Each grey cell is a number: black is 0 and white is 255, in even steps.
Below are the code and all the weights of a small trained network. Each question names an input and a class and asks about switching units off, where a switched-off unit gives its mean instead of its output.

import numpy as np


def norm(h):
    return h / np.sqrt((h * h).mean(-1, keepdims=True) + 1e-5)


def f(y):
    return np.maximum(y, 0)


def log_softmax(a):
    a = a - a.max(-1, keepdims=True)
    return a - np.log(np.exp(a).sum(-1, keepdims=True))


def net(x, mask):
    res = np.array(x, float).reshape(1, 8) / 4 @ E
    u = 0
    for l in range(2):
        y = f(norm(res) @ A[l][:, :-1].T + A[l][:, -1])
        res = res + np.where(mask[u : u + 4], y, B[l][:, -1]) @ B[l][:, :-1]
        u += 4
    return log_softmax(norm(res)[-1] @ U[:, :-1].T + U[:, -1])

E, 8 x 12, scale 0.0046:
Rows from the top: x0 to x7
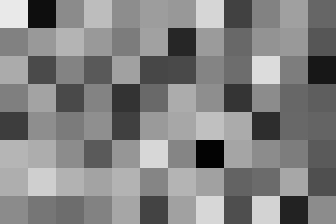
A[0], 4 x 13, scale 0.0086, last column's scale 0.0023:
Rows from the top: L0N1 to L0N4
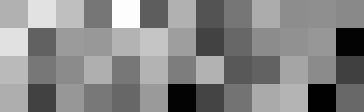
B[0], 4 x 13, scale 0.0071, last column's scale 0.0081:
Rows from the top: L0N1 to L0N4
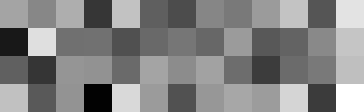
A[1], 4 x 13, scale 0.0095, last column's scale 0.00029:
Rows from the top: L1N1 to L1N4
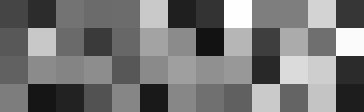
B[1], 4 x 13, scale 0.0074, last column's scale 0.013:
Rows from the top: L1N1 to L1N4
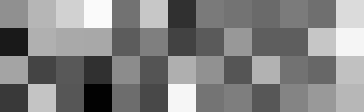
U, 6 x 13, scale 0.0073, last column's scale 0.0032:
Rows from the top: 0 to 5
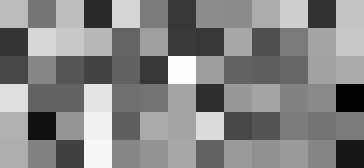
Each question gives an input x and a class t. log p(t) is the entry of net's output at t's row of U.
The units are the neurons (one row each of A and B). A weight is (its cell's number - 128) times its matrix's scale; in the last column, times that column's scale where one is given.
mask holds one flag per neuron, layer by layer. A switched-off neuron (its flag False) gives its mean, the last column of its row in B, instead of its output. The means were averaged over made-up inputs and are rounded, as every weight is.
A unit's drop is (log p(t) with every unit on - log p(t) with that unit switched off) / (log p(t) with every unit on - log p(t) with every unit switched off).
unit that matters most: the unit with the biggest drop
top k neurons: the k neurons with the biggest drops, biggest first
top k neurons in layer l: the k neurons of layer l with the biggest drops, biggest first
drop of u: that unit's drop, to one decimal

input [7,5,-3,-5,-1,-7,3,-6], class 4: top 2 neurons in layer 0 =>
L0N3; L0N1
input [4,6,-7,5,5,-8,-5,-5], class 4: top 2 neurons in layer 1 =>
L1N4; L1N2
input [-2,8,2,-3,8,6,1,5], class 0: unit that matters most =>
L0N2
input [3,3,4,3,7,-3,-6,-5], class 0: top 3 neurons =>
L0N4; L1N2; L0N2
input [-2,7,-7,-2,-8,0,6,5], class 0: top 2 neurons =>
L0N1; L1N2
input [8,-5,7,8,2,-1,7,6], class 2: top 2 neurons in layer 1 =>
L1N1; L1N4
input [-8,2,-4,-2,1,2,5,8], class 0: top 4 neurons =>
L0N1; L0N2; L1N1; L1N2
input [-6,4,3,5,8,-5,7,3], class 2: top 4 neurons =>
L1N1; L1N2; L0N4; L0N1
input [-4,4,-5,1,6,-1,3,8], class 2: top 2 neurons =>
L1N1; L1N2
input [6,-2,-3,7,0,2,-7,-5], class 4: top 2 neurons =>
L0N3; L1N3
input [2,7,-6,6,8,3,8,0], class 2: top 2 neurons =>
L1N1; L1N3
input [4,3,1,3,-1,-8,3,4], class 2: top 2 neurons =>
L1N1; L1N4
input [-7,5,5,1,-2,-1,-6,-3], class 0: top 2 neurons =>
L0N4; L0N2
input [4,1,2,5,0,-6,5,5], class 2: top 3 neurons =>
L1N1; L1N4; L0N4
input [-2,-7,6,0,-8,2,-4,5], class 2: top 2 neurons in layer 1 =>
L1N4; L1N1
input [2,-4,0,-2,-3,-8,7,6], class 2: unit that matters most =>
L0N4
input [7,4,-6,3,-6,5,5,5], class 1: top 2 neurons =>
L0N2; L0N4
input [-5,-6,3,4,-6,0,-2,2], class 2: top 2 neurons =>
L1N4; L0N4
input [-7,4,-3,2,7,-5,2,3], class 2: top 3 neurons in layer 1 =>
L1N1; L1N3; L1N2
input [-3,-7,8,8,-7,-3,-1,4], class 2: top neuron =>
L1N4
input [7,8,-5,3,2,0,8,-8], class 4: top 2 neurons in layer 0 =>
L0N3; L0N1
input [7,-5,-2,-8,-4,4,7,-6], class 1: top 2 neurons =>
L0N2; L1N2
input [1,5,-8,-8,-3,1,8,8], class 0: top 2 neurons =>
L0N1; L1N2
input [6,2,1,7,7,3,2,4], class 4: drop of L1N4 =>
0.2
